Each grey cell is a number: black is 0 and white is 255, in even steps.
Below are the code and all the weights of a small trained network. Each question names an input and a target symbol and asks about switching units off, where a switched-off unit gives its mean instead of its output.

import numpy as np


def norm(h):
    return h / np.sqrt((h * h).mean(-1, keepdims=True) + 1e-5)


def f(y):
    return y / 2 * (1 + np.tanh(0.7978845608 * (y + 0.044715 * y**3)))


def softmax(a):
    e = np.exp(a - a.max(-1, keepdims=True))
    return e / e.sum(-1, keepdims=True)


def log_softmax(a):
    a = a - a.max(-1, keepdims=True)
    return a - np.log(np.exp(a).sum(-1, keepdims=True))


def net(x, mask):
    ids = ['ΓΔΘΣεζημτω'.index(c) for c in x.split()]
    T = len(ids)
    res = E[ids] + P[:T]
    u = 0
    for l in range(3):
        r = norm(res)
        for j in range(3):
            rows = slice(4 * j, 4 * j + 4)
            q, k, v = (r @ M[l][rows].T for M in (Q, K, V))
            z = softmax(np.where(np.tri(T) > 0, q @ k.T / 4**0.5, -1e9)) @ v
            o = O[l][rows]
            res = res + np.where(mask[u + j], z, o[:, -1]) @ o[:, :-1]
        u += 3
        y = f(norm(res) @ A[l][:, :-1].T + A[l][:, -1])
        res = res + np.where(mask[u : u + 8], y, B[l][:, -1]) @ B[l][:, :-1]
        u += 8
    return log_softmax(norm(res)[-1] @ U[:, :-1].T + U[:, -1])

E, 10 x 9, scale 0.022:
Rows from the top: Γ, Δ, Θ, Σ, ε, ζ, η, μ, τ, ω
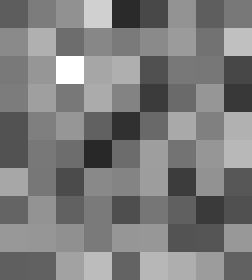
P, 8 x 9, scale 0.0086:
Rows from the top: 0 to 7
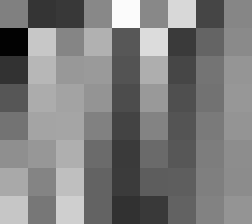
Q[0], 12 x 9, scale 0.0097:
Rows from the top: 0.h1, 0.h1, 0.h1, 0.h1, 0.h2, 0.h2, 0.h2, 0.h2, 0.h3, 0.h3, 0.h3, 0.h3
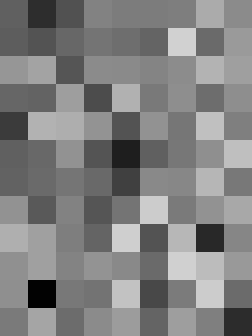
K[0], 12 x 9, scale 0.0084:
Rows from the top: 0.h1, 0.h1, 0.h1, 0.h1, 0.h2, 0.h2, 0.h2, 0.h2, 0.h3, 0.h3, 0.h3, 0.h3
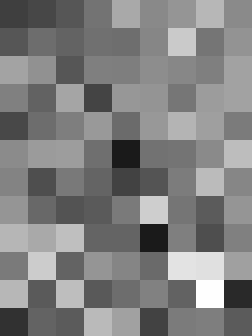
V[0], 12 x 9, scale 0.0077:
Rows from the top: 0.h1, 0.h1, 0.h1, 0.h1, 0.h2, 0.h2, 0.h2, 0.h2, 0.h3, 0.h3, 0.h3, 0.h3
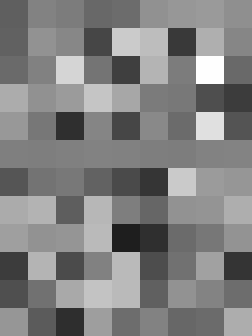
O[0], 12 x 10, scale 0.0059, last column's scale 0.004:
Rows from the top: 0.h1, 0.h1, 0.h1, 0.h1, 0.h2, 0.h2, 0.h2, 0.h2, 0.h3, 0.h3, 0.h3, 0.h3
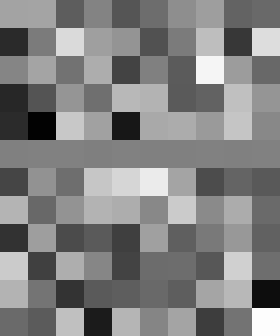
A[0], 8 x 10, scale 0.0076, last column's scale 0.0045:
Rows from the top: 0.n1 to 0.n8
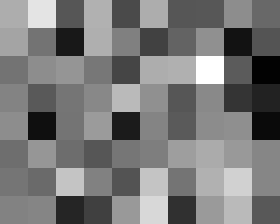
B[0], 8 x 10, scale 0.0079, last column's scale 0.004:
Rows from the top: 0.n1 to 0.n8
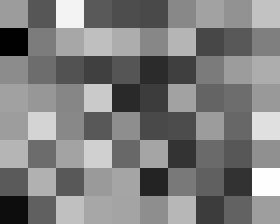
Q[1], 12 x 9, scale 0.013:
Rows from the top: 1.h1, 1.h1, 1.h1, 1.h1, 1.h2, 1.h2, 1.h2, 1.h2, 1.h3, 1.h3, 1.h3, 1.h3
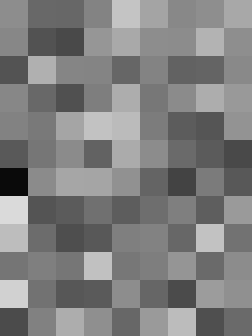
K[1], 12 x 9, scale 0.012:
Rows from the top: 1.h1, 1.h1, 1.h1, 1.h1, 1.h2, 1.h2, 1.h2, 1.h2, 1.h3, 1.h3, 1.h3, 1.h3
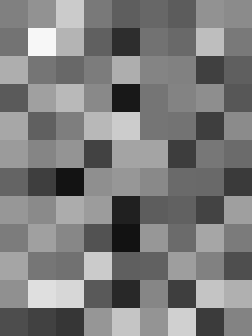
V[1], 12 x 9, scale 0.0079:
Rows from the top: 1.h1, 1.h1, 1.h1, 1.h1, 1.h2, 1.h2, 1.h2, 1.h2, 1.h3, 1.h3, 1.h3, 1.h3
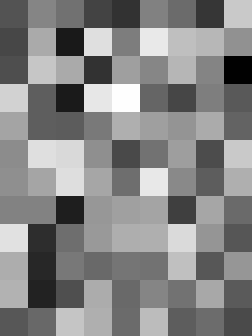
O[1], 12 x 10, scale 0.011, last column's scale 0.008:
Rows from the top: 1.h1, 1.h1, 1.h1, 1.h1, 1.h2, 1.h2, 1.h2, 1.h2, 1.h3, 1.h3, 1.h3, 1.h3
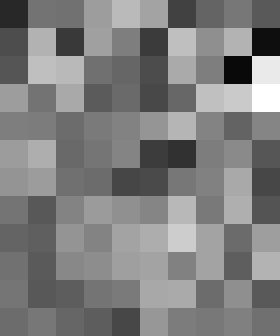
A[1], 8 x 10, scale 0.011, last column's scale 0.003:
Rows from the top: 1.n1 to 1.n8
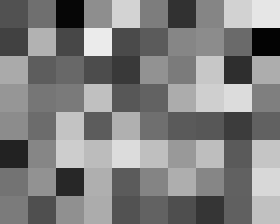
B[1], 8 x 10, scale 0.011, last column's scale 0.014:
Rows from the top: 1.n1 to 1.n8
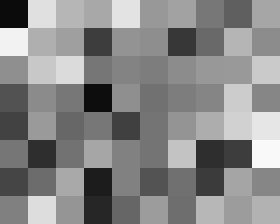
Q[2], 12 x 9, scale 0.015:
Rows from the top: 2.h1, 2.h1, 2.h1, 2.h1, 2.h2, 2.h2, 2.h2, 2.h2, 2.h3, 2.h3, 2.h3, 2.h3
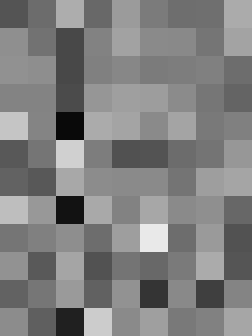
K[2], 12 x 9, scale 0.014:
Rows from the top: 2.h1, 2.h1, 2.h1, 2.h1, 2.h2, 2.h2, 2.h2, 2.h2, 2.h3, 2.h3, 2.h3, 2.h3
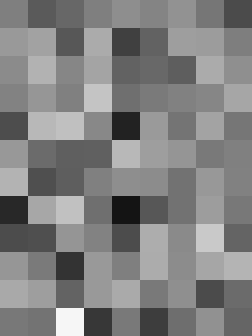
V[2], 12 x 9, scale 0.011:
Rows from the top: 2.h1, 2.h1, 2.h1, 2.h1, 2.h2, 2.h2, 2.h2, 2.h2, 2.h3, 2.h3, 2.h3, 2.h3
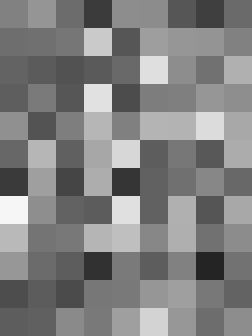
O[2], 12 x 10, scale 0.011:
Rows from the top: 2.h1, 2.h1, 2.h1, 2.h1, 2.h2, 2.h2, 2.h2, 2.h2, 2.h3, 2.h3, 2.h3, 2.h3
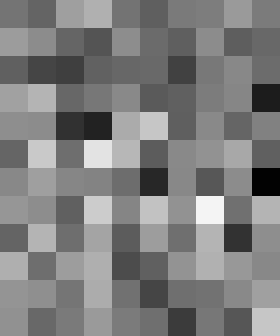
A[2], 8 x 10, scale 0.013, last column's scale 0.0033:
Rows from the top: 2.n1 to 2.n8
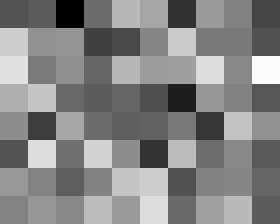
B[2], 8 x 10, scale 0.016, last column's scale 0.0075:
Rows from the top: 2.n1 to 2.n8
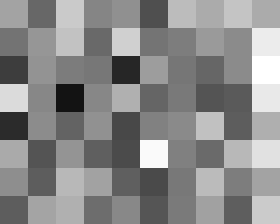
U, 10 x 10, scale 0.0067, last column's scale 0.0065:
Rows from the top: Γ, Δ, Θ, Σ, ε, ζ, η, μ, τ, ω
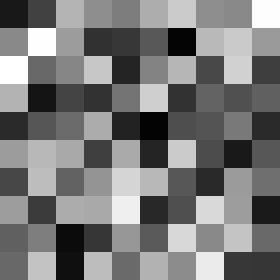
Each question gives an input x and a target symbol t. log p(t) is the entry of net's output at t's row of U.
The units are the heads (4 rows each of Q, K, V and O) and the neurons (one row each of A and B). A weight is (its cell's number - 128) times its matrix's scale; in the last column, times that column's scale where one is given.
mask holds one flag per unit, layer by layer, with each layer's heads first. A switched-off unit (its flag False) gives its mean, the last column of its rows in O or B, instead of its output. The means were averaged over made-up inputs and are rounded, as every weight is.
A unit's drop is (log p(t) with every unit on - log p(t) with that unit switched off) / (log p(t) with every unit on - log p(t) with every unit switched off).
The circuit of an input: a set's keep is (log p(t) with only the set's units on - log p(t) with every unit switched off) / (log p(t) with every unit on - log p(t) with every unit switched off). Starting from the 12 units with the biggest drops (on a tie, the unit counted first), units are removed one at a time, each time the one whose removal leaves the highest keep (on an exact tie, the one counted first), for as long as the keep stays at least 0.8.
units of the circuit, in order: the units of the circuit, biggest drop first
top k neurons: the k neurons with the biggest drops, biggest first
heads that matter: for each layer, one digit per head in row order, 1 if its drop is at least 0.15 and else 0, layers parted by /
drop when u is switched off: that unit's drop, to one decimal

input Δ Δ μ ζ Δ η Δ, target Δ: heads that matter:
000 / 010 / 000
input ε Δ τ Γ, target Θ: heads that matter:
000 / 100 / 010
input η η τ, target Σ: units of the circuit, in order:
[2.h2 1.h1 0.h2]
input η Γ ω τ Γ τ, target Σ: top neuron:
[2.n4]
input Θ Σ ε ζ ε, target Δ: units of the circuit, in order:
[0.h1 1.h2]
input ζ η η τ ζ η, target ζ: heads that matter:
100 / 100 / 010
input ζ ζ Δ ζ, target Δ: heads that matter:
100 / 001 / 000
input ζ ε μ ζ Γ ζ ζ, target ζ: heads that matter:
111 / 100 / 010
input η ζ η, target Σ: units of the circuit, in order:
[1.h1 2.h2 0.h2]
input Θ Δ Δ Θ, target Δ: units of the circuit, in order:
[0.h3 0.h2 1.h3]
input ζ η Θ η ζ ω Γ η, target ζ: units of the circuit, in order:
[1.h1 2.h2 2.n3]
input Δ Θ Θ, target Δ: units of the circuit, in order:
[0.h2 0.h3 1.h3]
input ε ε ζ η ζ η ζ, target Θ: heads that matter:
010 / 100 / 010
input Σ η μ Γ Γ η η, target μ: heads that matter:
101 / 100 / 000
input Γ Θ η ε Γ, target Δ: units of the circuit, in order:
[1.h2 0.h1]
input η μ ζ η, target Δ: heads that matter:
010 / 001 / 000
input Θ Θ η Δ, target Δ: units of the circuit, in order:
[1.n6 1.h3]
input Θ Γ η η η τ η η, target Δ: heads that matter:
001 / 001 / 000
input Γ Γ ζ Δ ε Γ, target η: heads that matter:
101 / 100 / 010
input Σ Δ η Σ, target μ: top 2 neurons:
[2.n1 1.n1]
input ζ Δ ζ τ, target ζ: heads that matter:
111 / 100 / 010
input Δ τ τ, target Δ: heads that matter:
010 / 001 / 000
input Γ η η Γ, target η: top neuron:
[1.n1]
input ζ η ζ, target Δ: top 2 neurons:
[0.n3 1.n6]
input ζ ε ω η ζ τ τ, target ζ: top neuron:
[2.n4]
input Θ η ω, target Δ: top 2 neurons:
[1.n6 0.n3]
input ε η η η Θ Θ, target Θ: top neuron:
[2.n6]
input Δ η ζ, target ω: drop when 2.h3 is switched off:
0.2
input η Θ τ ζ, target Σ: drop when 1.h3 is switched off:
0.1
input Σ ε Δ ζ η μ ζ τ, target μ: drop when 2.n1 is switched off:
0.2
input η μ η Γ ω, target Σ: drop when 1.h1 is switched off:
0.2
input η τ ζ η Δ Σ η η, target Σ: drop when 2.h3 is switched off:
0.1
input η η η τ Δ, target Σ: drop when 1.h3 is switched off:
0.1
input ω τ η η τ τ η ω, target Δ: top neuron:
[0.n3]
